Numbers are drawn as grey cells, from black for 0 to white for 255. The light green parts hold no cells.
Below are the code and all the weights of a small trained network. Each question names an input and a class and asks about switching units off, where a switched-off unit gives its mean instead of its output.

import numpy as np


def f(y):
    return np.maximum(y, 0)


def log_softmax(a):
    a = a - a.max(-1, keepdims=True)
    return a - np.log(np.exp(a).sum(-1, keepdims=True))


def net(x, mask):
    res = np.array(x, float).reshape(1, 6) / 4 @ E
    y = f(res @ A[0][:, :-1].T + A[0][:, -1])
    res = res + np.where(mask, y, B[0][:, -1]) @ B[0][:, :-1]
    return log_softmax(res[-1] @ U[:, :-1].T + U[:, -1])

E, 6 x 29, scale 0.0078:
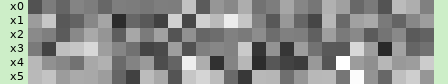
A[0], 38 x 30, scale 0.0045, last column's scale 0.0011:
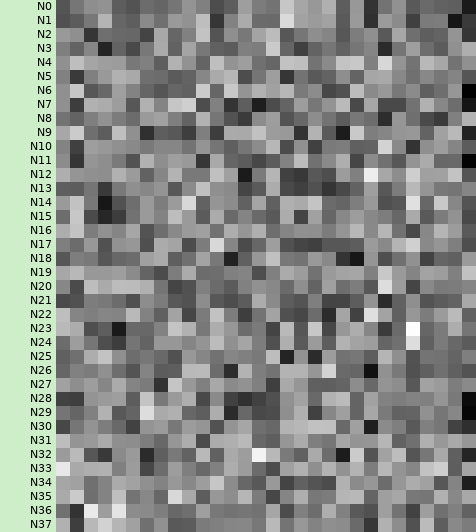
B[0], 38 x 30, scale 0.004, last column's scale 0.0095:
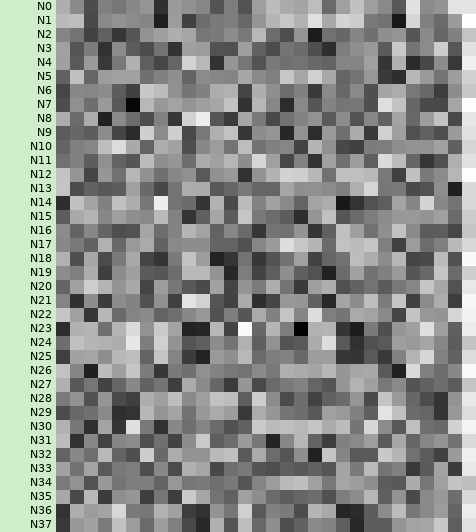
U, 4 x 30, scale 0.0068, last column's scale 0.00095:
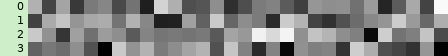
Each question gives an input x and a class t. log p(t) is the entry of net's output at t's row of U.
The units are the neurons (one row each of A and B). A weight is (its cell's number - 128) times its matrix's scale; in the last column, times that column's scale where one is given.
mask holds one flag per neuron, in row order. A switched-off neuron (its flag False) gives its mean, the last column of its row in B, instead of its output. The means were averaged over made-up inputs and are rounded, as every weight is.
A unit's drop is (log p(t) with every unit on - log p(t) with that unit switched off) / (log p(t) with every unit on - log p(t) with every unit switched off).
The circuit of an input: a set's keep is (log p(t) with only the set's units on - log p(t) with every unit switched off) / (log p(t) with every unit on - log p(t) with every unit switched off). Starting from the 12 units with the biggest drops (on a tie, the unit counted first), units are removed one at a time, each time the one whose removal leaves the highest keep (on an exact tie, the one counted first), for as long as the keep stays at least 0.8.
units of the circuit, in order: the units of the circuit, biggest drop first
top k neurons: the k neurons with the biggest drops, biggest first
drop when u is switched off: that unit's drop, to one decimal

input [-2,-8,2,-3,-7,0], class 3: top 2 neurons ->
N7, N28
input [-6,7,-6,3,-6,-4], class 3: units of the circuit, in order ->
N32
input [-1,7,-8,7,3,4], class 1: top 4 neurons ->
N20, N25, N37, N10
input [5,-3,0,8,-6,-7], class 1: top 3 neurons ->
N36, N25, N20
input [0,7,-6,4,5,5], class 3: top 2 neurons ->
N9, N32
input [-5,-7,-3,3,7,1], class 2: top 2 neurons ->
N12, N22
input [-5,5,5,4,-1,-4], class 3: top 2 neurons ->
N9, N32
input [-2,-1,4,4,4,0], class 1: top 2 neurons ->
N1, N30
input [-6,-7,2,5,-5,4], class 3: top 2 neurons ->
N7, N28
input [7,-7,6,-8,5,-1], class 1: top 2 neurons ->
N23, N14
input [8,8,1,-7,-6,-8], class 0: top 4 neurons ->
N21, N18, N3, N8
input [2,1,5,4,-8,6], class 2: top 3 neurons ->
N1, N30, N26
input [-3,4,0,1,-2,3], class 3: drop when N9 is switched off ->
0.3
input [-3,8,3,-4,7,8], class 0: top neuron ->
N33
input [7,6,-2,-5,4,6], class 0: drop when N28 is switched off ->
0.1
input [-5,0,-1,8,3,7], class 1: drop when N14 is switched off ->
-0.1
